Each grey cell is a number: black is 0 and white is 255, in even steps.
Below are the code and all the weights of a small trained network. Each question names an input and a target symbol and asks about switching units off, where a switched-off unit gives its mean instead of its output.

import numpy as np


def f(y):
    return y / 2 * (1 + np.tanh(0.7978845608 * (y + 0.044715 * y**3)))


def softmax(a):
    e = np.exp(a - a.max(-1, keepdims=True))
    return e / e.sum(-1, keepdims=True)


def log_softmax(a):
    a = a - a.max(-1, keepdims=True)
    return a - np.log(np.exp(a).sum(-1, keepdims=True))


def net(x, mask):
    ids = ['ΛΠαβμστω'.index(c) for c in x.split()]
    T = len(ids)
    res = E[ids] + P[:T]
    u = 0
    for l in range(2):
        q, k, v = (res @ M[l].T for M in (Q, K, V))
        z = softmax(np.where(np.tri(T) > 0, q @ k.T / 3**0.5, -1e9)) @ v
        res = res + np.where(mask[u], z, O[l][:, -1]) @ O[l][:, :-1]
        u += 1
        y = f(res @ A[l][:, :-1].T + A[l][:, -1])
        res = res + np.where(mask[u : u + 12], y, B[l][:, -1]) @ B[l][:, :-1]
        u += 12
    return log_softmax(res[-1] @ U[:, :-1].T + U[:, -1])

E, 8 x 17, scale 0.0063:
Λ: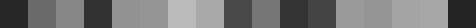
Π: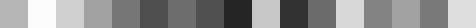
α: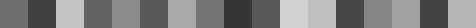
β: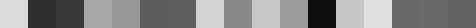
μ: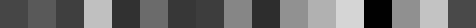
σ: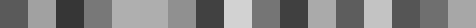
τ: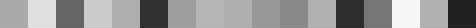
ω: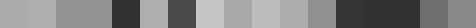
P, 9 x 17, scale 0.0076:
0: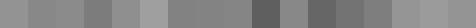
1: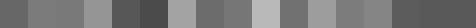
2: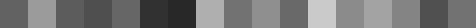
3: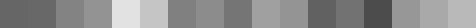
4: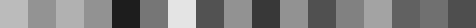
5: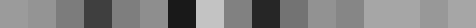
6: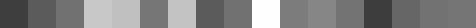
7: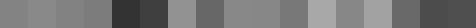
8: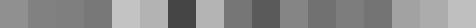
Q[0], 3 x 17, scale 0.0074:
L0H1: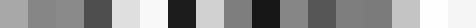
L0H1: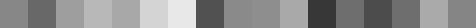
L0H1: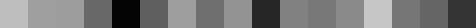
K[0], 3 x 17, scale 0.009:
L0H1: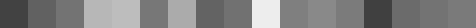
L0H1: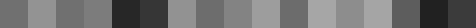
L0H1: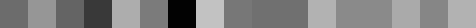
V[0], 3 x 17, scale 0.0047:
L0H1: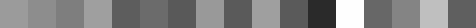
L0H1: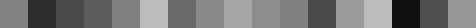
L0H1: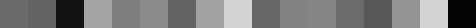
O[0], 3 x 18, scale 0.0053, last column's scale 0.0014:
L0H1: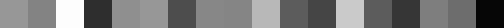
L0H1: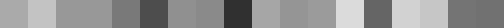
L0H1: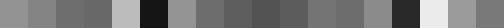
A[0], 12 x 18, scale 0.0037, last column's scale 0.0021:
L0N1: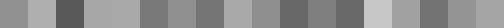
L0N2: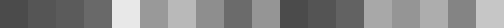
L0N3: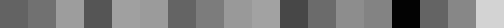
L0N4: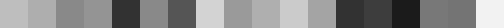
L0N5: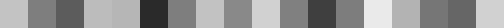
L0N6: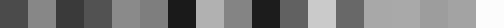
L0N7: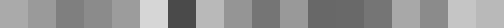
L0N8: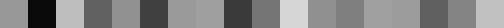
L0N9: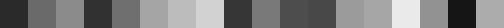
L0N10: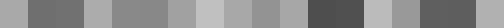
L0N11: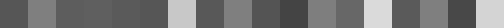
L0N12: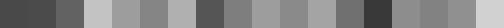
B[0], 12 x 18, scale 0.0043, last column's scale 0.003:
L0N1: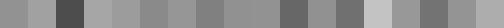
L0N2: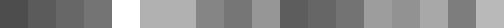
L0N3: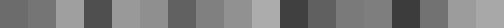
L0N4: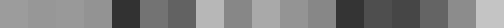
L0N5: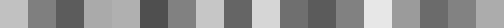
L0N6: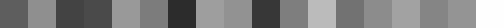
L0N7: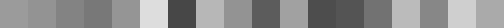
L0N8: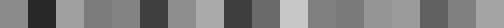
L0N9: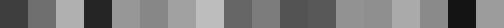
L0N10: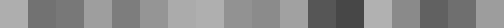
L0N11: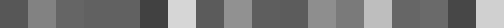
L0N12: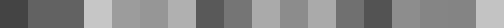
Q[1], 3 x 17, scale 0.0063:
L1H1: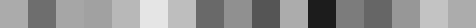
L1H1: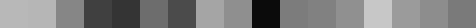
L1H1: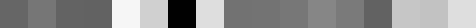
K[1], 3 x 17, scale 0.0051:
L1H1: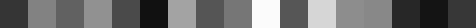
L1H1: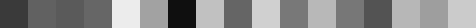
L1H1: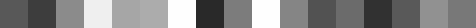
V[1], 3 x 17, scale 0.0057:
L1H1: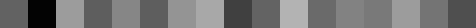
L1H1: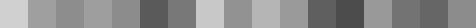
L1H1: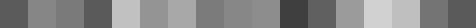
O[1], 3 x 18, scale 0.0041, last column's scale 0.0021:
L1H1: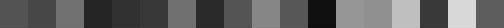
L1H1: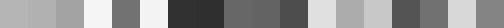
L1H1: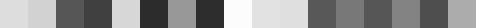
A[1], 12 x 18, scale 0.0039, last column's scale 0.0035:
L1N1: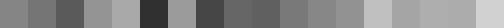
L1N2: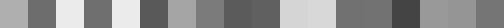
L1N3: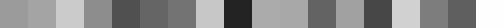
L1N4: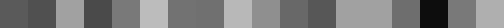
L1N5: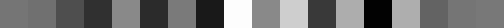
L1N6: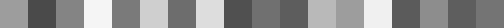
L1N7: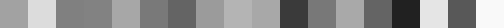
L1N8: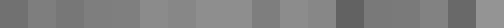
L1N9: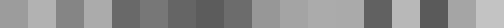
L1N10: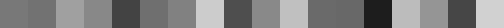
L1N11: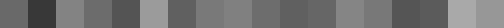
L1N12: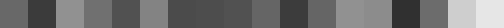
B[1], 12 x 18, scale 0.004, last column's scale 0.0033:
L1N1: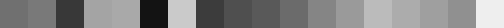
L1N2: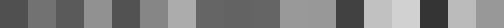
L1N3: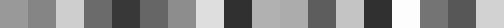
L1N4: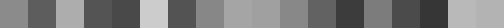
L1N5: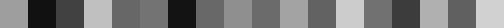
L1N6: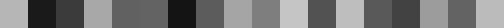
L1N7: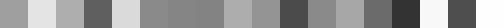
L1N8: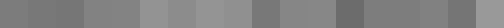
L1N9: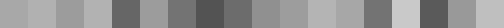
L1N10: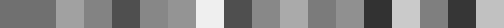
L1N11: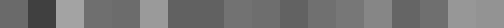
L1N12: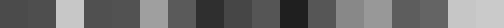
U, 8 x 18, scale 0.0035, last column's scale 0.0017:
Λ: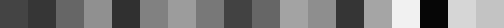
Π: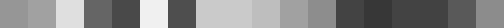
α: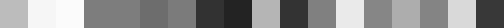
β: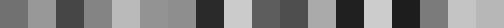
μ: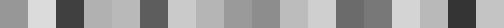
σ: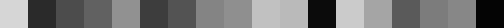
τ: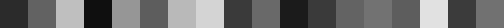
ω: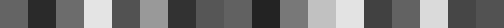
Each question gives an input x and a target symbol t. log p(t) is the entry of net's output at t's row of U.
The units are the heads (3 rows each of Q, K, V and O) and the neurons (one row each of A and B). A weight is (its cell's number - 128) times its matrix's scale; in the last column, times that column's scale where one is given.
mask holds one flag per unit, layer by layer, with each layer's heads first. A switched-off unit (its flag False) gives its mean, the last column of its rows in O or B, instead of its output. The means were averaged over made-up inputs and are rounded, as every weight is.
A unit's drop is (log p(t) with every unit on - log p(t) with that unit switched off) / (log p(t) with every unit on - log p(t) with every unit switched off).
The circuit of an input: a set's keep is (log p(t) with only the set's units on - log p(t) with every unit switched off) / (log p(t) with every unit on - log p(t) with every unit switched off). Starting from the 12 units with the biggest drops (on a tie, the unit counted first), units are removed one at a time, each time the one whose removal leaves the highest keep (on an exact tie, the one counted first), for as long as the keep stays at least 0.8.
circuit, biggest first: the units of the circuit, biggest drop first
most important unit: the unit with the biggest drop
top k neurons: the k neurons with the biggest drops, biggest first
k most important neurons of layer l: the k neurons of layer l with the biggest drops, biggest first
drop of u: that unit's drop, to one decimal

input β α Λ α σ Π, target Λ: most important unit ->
L0H1
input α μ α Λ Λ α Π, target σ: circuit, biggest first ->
L1H1, L1N5, L0N9, L0N11
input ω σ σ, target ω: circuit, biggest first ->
L1H1, L1N6, L0N4, L0N7
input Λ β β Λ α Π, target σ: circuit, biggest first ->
L1H1, L1N5, L0N9, L0N2
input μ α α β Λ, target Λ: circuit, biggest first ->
L0H1, L1H1
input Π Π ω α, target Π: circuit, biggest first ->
L0H1, L1N1
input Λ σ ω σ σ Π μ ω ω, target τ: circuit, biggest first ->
L1H1, L0H1, L0N12
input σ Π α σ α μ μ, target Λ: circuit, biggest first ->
L1H1, L0H1, L1N7
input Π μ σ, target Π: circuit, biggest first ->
L0H1, L1N4
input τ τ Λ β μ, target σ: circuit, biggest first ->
L1H1, L1N5, L0N6, L0N9
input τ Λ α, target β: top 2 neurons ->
L1N3, L1N10
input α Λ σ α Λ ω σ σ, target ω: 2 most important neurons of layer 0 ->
L0N4, L0N7
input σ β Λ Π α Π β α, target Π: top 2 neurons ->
L1N1, L1N4
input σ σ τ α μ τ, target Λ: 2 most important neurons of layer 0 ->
L0N8, L0N6
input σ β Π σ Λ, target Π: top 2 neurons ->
L1N4, L1N1
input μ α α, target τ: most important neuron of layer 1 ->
L1N9
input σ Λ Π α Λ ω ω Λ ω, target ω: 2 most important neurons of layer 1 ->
L1N6, L1N4
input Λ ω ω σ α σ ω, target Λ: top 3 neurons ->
L1N7, L0N8, L0N12
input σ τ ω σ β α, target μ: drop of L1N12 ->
0.2
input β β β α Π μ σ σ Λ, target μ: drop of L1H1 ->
0.5
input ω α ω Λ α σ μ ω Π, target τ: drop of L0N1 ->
0.0
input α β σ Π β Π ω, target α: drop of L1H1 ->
0.6
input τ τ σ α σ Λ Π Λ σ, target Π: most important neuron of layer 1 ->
L1N1
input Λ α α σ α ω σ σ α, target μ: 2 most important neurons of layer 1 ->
L1N12, L1N4
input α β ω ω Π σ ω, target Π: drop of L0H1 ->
0.4
